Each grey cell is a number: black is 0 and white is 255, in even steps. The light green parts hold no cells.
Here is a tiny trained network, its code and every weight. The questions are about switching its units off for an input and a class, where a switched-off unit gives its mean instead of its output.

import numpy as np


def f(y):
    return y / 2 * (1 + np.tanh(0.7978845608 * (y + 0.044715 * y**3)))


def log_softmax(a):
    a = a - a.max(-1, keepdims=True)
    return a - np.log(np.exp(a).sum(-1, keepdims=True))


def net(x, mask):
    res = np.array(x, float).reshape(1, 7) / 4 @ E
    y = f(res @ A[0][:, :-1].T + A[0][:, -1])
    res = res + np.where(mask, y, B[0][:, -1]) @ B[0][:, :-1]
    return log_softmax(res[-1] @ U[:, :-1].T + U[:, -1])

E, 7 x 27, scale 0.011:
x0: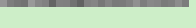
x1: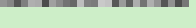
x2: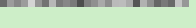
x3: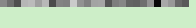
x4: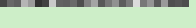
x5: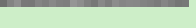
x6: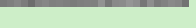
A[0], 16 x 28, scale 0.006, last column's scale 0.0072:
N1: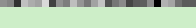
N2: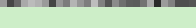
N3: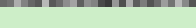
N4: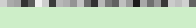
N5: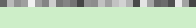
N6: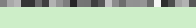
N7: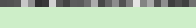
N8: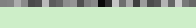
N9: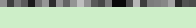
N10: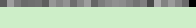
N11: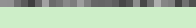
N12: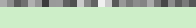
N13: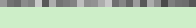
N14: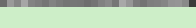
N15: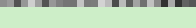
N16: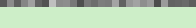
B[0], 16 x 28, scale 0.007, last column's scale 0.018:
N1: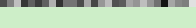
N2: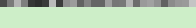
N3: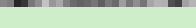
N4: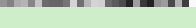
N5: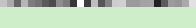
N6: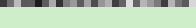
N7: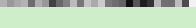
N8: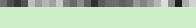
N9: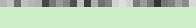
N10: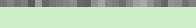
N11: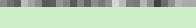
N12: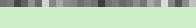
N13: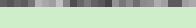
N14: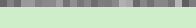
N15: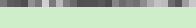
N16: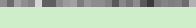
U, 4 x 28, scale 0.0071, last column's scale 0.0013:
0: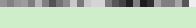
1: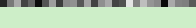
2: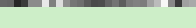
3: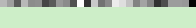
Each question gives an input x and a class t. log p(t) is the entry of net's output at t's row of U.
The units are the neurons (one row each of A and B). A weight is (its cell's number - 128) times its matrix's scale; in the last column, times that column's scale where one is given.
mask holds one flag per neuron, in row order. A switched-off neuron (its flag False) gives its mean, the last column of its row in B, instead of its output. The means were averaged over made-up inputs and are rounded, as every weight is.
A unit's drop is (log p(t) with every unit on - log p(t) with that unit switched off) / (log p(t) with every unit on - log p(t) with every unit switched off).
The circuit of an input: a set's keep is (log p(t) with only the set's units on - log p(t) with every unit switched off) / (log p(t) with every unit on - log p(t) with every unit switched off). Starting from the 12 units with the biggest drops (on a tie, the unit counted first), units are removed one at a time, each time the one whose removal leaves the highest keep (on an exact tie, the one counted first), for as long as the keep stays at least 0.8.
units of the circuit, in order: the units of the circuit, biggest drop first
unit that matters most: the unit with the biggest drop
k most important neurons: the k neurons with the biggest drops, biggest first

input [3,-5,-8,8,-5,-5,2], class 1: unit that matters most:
N1
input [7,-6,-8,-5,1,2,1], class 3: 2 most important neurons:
N9, N11
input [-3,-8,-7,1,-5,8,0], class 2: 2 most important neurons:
N8, N3
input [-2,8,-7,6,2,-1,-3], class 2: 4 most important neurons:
N15, N12, N5, N13
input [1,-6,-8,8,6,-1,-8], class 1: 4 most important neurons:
N1, N2, N5, N4
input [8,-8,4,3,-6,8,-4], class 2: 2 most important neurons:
N8, N3
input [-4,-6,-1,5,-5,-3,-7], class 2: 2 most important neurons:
N8, N7
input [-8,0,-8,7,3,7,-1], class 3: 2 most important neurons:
N9, N6
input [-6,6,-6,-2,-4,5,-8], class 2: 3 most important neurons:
N5, N15, N12
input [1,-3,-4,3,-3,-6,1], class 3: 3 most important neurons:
N7, N9, N6
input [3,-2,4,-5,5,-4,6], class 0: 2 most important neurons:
N7, N1
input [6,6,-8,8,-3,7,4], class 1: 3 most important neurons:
N1, N2, N5
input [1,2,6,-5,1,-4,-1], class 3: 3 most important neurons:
N5, N1, N2
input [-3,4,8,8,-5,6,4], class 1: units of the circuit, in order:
N1
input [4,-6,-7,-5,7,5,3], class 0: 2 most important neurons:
N7, N5
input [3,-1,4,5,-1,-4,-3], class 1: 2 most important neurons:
N1, N9
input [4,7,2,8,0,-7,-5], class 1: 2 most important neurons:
N1, N2
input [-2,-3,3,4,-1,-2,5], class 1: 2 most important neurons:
N1, N9
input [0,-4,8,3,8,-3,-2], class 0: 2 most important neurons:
N7, N9
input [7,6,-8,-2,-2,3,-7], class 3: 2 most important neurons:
N9, N11
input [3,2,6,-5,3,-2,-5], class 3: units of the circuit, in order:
N5
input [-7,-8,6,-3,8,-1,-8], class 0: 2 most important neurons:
N7, N16
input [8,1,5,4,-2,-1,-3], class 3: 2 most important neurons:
N5, N6
